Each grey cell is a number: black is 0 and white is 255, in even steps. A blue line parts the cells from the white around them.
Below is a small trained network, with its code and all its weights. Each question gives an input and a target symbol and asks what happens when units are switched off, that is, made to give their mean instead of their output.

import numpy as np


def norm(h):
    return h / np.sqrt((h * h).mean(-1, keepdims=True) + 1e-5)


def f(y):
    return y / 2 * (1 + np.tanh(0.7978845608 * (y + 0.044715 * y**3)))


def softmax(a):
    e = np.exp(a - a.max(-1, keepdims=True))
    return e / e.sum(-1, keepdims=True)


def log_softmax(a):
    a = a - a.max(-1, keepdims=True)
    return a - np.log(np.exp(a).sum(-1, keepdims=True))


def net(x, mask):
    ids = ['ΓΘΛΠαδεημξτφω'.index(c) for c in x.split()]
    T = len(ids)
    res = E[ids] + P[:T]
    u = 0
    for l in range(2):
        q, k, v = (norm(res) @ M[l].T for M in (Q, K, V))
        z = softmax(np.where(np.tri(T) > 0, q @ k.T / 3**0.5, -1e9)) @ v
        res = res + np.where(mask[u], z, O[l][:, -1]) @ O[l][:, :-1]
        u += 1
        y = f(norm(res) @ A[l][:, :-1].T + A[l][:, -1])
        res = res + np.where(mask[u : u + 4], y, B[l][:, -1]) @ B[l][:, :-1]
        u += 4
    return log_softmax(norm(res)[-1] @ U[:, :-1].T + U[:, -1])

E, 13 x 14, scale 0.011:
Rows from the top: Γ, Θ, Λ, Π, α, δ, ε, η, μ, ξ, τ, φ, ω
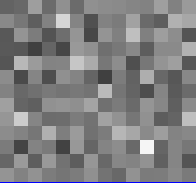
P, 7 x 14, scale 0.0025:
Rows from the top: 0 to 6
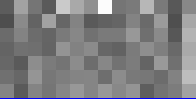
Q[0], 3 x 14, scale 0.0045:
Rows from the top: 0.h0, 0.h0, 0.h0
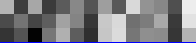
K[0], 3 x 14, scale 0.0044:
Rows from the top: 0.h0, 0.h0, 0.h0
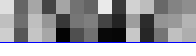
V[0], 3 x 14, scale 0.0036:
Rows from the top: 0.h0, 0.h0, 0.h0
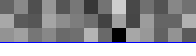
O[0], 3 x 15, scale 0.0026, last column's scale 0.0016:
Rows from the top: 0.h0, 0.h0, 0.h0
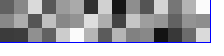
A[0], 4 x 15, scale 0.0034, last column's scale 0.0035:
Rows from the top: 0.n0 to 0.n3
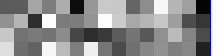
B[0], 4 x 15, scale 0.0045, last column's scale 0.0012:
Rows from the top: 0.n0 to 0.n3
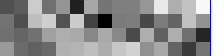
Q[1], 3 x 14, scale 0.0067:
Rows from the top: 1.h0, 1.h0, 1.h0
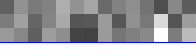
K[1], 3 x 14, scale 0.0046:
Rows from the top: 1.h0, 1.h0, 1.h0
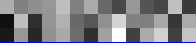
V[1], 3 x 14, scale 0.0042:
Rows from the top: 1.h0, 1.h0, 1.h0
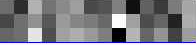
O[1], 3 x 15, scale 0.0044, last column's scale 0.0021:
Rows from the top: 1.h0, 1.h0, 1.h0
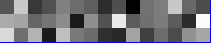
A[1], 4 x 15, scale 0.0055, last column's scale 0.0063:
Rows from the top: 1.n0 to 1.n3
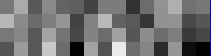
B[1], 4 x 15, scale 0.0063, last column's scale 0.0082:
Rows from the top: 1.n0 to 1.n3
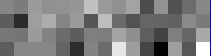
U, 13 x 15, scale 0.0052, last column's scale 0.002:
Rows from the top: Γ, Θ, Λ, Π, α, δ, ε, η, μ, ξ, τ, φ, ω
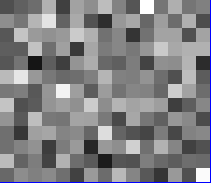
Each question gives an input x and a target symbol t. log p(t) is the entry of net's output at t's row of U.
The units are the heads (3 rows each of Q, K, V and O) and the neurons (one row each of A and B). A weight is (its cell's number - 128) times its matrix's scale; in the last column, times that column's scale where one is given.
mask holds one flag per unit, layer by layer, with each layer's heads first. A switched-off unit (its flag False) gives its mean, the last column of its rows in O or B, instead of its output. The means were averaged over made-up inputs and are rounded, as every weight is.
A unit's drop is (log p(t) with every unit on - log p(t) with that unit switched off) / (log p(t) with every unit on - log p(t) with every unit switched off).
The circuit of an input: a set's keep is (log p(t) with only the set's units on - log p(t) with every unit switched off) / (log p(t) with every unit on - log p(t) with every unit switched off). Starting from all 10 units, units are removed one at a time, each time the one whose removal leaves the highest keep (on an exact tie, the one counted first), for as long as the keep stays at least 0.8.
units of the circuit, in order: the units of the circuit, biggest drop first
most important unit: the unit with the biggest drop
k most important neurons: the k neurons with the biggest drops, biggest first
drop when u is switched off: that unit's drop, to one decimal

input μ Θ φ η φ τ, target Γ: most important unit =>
1.n3
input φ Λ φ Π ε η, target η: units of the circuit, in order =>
0.n3; 1.n3
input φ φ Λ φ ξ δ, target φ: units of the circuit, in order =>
1.n3; 1.h0; 0.h0
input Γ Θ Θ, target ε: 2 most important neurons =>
1.n3; 0.n2
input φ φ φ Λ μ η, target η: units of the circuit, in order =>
1.n3; 0.n3
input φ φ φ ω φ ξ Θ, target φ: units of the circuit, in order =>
0.h0; 1.h0
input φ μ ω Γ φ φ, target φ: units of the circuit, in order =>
1.h0; 1.n3
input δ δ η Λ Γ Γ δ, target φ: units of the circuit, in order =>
1.n3; 1.h0
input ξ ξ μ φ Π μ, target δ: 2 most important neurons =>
1.n3; 0.n1
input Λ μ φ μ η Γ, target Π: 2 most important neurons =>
1.n3; 0.n0
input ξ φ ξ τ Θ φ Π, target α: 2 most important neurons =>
1.n3; 0.n1
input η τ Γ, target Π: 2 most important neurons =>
0.n0; 1.n3
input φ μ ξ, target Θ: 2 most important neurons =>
0.n1; 1.n3
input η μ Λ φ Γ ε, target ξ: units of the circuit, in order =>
1.n3
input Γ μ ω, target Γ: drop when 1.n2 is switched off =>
0.0
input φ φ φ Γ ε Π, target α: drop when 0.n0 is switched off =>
0.1
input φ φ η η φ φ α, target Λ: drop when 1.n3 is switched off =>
0.8
